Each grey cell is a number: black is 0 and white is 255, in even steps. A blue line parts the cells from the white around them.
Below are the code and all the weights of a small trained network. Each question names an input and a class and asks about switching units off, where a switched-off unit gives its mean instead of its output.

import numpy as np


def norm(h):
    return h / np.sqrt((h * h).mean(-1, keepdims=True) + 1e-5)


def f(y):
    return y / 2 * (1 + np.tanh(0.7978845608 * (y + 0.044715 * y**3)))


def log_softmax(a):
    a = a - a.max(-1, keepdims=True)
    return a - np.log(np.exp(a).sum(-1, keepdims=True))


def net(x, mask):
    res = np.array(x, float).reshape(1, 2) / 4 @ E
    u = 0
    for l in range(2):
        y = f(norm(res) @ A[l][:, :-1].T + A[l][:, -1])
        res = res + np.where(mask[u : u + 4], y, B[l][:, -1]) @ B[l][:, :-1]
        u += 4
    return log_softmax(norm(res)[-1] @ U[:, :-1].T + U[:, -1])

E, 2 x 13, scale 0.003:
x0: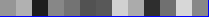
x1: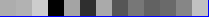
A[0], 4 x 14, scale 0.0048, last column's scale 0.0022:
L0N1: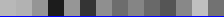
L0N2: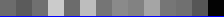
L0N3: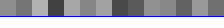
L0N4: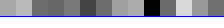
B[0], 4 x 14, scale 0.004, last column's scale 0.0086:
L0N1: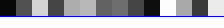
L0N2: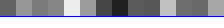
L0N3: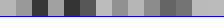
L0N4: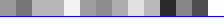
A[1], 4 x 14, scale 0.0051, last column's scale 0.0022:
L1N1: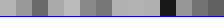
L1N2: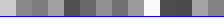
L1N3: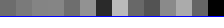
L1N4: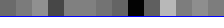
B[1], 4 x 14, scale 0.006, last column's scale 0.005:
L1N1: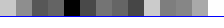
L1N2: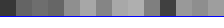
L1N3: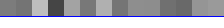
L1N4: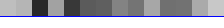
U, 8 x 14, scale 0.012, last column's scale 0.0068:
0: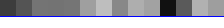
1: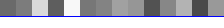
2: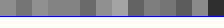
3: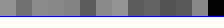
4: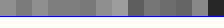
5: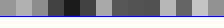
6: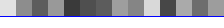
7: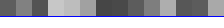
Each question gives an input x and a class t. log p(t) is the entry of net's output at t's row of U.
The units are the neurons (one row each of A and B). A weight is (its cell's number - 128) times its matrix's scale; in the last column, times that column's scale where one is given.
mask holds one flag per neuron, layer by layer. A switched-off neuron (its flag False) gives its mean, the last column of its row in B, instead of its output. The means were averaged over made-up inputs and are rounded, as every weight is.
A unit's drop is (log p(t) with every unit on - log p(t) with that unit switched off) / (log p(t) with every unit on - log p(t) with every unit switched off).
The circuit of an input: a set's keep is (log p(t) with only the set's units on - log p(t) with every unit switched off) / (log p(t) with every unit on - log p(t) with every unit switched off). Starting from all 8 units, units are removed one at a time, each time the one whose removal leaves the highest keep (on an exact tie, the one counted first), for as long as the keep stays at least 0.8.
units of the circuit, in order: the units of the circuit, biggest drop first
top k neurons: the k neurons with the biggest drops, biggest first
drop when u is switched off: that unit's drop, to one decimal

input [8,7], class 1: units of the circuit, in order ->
(L0N1)
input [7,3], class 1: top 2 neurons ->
(L0N1 L0N3)
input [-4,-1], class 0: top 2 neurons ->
(L0N1 L0N4)
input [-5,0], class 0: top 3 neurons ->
(L0N1 L1N2 L0N4)
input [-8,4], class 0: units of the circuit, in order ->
(L0N3 L1N2)
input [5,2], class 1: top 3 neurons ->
(L0N1 L0N3 L1N4)
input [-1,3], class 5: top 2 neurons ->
(L0N4 L1N4)
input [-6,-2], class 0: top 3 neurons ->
(L0N1 L1N2 L0N3)
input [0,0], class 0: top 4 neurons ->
(L0N1 L0N2 L0N4 L1N2)
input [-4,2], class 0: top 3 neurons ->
(L0N3 L0N1 L1N2)
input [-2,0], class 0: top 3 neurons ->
(L0N1 L1N2 L0N4)
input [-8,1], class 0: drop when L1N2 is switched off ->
0.1
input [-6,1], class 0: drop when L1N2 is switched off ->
0.2
